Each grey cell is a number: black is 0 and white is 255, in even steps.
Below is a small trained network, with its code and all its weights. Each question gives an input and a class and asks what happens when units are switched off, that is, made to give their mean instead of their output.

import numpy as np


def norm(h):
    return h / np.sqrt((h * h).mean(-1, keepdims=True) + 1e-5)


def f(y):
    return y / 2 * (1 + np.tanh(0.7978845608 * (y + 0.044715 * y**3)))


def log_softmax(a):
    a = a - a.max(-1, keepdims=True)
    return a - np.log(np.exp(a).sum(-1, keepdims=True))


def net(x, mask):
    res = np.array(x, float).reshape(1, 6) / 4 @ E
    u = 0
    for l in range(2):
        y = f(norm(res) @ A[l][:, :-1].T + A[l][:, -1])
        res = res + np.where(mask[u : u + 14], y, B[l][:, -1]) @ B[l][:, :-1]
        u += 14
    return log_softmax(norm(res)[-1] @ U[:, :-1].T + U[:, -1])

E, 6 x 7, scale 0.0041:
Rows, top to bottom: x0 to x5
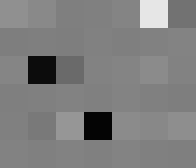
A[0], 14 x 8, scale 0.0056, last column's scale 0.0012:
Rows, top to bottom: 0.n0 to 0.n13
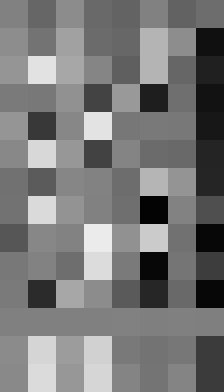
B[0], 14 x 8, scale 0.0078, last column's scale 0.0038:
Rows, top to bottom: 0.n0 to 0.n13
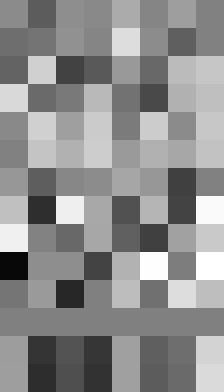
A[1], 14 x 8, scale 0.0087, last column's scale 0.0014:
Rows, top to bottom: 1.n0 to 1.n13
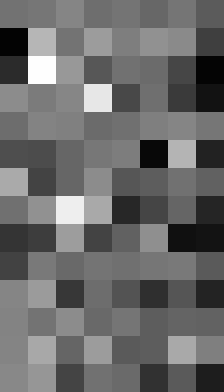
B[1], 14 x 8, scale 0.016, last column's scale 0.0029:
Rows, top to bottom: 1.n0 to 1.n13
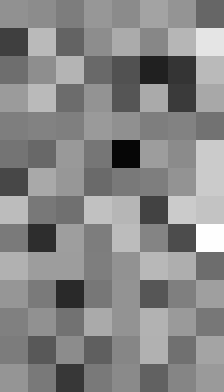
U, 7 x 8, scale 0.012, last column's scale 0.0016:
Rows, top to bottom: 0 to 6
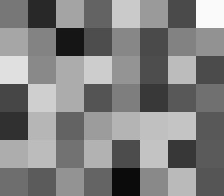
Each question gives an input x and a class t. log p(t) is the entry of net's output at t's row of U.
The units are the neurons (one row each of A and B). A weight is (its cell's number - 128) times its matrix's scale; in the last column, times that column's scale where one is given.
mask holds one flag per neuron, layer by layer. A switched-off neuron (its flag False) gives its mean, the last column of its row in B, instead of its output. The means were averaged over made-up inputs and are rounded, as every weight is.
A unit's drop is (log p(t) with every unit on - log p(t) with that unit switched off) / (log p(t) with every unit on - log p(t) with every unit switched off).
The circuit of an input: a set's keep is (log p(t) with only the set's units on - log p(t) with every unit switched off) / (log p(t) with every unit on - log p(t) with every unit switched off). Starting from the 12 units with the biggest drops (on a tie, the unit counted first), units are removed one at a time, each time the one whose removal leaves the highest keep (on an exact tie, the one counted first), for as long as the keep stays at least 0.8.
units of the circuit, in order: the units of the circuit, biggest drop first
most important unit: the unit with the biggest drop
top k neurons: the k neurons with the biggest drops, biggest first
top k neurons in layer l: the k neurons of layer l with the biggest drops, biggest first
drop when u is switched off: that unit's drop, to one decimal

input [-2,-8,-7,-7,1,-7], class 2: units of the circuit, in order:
[0.n7; 1.n7]
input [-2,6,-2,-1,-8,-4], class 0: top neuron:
[0.n9]
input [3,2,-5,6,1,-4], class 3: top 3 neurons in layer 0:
[0.n5; 0.n3; 0.n8]
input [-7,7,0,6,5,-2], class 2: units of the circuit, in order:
[0.n7; 1.n7; 0.n13]
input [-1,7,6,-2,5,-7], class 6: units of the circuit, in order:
[0.n9; 1.n5]
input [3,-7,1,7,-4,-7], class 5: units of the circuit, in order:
[1.n3; 0.n10]
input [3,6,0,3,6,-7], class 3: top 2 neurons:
[0.n7; 0.n13]
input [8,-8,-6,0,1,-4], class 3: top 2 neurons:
[1.n2; 0.n3]
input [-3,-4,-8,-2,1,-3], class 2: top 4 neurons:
[0.n7; 0.n5; 1.n7; 0.n9]
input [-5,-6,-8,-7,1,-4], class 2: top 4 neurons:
[0.n7; 1.n7; 0.n5; 0.n3]
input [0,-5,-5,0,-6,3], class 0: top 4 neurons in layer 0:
[0.n9; 0.n7; 0.n10; 0.n3]
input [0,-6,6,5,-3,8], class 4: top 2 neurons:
[0.n7; 0.n10]
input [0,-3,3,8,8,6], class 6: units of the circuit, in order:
[0.n9; 0.n7; 1.n5]
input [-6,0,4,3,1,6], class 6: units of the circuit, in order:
[1.n5]
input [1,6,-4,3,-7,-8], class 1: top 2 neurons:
[0.n8; 0.n2]
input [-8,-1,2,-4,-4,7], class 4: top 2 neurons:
[0.n9; 0.n10]
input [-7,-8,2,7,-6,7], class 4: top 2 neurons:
[0.n9; 0.n10]
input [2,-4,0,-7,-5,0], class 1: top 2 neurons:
[0.n8; 0.n7]
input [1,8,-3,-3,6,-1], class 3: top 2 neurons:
[0.n7; 1.n2]
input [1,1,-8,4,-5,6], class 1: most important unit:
0.n2
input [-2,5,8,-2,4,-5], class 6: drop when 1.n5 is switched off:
0.1
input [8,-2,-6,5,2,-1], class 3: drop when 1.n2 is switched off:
0.6
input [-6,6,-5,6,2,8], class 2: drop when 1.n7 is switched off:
0.3
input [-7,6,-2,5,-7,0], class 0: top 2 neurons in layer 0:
[0.n9; 0.n7]
